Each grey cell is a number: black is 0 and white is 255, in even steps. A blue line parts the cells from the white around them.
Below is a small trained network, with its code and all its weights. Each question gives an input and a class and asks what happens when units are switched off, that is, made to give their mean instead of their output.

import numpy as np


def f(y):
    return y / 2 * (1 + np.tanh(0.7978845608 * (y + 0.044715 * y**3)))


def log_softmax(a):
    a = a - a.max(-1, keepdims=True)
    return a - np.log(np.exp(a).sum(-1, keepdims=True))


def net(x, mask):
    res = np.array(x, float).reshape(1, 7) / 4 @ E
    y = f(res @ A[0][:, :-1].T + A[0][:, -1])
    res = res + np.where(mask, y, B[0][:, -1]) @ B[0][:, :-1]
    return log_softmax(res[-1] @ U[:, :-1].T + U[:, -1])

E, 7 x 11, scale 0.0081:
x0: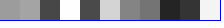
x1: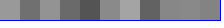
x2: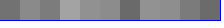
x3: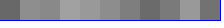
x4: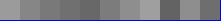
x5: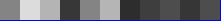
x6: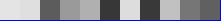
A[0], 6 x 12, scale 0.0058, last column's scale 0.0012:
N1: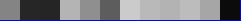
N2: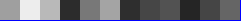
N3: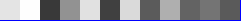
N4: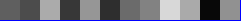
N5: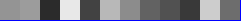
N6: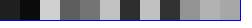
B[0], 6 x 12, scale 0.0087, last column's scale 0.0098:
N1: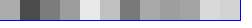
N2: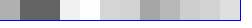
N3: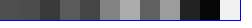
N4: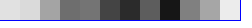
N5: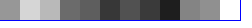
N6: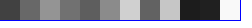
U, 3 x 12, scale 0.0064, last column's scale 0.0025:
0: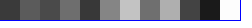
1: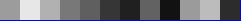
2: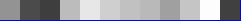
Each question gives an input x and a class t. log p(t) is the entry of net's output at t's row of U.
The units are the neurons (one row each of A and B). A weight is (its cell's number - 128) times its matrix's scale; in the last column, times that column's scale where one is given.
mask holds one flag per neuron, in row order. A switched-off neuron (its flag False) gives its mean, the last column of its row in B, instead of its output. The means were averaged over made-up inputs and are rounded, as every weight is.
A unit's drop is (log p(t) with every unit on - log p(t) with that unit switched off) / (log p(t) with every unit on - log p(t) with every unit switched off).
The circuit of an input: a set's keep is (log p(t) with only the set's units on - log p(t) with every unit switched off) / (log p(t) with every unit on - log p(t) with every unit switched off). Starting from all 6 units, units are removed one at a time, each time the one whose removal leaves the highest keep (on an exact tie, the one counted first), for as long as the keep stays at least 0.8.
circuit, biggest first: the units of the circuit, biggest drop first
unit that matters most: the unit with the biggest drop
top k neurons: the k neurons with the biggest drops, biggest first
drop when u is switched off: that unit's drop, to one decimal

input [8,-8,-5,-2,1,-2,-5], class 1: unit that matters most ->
N5
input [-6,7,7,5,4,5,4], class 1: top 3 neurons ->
N4; N6; N1
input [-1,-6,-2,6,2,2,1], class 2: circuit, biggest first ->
N5; N6
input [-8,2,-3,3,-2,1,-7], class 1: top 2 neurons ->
N4; N3
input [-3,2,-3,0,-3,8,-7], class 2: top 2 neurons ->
N2; N3
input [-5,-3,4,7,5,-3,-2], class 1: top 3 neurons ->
N4; N2; N3
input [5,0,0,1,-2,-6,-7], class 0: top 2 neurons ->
N6; N2
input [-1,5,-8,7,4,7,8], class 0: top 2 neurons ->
N3; N1
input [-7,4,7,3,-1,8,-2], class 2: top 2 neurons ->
N2; N5
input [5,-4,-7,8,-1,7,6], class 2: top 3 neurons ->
N2; N6; N4
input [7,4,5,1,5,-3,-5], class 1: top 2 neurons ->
N5; N3
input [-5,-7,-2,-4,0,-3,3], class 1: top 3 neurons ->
N4; N6; N2
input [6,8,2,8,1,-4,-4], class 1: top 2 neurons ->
N5; N3
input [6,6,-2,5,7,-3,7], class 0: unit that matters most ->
N3
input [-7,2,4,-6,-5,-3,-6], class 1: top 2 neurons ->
N4; N3
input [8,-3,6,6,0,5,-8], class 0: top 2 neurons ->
N6; N4
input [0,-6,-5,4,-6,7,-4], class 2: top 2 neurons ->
N2; N3
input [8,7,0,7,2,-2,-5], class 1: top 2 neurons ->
N5; N3
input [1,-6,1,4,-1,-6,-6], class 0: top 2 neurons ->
N6; N2
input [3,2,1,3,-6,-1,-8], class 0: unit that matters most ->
N6
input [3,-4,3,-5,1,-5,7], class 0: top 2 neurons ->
N3; N2
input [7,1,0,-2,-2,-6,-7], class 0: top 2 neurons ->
N6; N4
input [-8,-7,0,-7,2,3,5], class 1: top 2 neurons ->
N4; N6
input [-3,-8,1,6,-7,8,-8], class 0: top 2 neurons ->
N6; N1
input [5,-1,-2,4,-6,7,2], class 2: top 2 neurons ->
N2; N4
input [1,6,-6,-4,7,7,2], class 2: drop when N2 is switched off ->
0.4
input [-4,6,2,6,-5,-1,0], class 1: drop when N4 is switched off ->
0.1
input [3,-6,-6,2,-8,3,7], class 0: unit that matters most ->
N3
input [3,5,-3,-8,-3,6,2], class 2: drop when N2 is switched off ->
0.9
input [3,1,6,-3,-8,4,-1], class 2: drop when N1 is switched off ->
-0.1
